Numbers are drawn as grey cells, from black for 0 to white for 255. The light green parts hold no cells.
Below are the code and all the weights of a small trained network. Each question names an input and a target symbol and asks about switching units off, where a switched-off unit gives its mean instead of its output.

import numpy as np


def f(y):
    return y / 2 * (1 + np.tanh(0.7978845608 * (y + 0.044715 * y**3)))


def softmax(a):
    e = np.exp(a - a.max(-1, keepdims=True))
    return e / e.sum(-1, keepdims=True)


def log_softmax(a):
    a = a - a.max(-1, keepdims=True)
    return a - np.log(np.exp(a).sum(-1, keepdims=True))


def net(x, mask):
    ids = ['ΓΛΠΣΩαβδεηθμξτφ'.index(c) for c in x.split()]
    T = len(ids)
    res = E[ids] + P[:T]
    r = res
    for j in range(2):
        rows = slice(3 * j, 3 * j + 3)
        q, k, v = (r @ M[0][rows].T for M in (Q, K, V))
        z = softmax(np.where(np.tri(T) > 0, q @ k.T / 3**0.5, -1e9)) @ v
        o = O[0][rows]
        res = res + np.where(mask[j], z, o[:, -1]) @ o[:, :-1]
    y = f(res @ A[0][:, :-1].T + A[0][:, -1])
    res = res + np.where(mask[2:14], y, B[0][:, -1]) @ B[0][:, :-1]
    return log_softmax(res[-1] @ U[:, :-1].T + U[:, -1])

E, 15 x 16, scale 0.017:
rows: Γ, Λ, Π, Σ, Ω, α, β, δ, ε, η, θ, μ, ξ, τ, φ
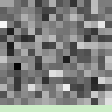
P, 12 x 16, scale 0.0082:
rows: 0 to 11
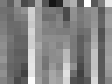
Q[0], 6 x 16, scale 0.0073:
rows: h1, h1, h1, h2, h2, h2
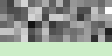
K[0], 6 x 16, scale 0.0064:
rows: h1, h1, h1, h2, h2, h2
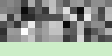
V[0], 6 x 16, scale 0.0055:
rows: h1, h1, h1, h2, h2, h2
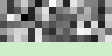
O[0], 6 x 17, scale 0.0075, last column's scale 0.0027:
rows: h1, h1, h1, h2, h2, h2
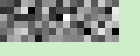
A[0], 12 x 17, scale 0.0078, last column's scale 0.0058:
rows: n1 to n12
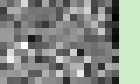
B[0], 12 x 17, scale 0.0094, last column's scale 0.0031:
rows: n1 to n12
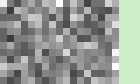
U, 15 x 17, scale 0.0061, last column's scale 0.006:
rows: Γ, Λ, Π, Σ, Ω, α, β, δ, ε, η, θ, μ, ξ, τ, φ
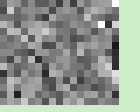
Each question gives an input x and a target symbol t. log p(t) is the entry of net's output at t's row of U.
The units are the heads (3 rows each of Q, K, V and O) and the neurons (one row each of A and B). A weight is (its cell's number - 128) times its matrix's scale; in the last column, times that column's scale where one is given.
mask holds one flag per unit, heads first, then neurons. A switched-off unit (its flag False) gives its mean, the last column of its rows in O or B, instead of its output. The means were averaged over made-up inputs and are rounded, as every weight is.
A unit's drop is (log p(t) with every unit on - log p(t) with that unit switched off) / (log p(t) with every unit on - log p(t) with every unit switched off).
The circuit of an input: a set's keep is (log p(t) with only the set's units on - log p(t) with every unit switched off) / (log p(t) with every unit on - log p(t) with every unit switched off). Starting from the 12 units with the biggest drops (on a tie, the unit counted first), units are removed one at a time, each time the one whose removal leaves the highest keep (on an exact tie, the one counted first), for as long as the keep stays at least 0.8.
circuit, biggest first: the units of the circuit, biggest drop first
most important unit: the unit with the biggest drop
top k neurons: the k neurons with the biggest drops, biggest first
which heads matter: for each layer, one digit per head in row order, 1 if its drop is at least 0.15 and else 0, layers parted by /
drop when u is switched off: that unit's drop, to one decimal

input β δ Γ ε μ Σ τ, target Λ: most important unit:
h2
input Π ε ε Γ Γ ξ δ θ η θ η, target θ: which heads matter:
10
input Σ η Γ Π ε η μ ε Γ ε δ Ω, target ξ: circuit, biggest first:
h2, n11, n5, h1
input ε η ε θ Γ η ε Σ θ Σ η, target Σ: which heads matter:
01
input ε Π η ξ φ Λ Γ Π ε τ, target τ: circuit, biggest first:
h1, n3
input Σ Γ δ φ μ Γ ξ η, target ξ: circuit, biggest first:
h2, n11, h1, n5
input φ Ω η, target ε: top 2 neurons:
n1, n6
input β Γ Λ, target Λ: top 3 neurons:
n7, n11, n10
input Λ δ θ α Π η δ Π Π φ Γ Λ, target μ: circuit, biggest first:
h1, n4
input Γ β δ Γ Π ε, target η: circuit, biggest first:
h1, h2
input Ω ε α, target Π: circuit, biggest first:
h2, n2
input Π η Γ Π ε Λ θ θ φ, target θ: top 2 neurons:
n8, n10
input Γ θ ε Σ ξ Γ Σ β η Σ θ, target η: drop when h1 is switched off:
0.9
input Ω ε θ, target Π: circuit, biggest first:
h2
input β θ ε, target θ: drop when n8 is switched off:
0.4
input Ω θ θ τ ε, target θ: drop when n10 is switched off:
0.1
